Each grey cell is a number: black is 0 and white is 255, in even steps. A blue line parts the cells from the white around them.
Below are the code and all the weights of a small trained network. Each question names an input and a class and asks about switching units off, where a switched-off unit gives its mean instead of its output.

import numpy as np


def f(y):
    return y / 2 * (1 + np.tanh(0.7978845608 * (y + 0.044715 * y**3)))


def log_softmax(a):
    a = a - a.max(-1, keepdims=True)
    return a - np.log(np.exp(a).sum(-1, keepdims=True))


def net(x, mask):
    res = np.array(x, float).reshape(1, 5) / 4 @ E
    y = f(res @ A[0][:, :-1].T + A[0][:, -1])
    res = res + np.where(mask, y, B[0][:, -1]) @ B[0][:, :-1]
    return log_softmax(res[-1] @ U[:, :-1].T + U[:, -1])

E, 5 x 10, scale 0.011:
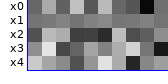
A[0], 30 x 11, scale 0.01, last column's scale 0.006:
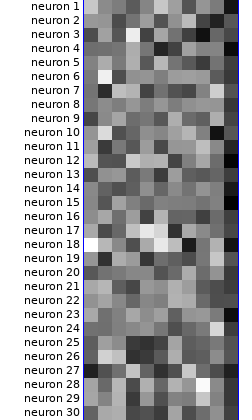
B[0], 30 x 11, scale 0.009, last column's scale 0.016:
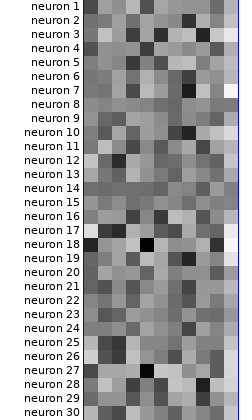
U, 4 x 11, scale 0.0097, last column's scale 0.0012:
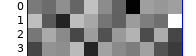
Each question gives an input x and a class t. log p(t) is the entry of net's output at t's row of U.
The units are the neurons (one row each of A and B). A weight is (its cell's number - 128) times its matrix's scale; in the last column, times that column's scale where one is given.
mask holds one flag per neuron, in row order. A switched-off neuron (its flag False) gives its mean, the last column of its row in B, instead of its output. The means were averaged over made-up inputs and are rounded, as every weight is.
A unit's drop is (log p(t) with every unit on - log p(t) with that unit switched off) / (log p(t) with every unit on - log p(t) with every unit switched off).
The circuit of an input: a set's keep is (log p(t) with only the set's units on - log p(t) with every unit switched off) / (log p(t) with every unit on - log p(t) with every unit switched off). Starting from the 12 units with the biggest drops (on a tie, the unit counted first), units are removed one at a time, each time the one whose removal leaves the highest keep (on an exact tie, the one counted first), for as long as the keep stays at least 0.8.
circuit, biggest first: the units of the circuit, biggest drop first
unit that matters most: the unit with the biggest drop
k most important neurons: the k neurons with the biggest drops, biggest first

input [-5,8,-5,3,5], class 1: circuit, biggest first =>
[neuron 17]
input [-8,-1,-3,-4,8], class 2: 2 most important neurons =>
[neuron 28; neuron 29]
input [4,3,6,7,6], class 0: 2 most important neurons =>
[neuron 10; neuron 21]
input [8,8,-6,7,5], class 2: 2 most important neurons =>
[neuron 3; neuron 16]
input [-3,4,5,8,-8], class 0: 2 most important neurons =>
[neuron 10; neuron 2]
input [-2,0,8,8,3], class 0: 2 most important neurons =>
[neuron 10; neuron 21]
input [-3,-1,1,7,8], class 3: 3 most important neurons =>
[neuron 18; neuron 1; neuron 7]
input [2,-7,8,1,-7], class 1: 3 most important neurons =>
[neuron 26; neuron 25; neuron 18]
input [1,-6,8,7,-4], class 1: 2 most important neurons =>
[neuron 26; neuron 25]
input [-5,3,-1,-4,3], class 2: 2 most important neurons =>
[neuron 28; neuron 10]
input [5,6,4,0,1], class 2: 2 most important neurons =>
[neuron 3; neuron 17]
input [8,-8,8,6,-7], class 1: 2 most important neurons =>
[neuron 26; neuron 25]
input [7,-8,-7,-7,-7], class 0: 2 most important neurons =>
[neuron 7; neuron 19]
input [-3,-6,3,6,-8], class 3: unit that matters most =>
neuron 27
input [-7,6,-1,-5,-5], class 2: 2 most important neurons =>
[neuron 28; neuron 11]
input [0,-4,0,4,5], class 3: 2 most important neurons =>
[neuron 18; neuron 7]
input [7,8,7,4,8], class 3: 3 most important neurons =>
[neuron 18; neuron 17; neuron 1]
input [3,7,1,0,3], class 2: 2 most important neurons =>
[neuron 27; neuron 3]
